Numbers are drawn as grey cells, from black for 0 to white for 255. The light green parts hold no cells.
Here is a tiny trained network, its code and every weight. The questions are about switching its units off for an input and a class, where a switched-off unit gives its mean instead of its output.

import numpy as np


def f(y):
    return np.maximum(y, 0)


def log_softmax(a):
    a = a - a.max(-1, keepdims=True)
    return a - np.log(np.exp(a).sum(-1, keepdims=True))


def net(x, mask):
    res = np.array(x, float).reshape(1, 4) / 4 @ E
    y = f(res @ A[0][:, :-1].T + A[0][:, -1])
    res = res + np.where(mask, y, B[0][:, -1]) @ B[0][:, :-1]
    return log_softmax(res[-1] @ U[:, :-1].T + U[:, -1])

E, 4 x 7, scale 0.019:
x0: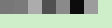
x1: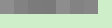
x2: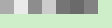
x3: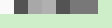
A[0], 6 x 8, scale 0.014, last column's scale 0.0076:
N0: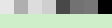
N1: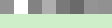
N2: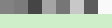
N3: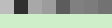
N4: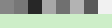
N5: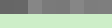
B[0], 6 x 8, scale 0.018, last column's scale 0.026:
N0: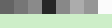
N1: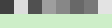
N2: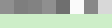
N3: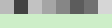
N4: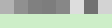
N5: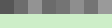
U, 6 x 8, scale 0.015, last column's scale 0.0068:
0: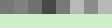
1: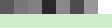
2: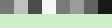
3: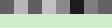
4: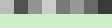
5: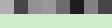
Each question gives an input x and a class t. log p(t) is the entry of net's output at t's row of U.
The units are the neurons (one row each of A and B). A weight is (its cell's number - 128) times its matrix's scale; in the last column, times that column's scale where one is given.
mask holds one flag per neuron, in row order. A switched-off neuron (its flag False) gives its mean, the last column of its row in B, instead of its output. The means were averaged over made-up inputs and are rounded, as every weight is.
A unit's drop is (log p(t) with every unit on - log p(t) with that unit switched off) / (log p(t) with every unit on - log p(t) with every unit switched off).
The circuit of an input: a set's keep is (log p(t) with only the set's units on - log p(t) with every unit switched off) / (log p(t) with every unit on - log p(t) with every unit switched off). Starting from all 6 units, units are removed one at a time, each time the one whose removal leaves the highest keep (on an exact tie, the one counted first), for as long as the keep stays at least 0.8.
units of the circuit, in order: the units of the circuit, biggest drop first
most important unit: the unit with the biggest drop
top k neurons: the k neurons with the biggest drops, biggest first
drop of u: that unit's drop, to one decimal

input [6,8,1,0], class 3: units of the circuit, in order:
N0, N2
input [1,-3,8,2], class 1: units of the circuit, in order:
N0, N2, N4
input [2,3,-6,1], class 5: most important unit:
N0
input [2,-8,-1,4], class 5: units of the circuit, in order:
N2, N3
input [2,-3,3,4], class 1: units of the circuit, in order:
N2, N4
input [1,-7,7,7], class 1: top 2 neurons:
N0, N2
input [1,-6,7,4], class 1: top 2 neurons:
N0, N2
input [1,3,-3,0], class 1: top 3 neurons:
N2, N3, N4
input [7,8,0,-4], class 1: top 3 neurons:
N1, N3, N2
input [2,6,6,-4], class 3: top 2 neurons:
N2, N4
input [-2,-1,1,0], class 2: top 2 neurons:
N0, N3
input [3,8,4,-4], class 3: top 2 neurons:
N2, N4
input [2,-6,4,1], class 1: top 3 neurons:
N0, N2, N4
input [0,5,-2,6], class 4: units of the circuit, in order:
N3
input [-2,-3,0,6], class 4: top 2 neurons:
N3, N1
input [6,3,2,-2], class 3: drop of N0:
0.4
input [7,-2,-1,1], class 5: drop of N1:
0.4
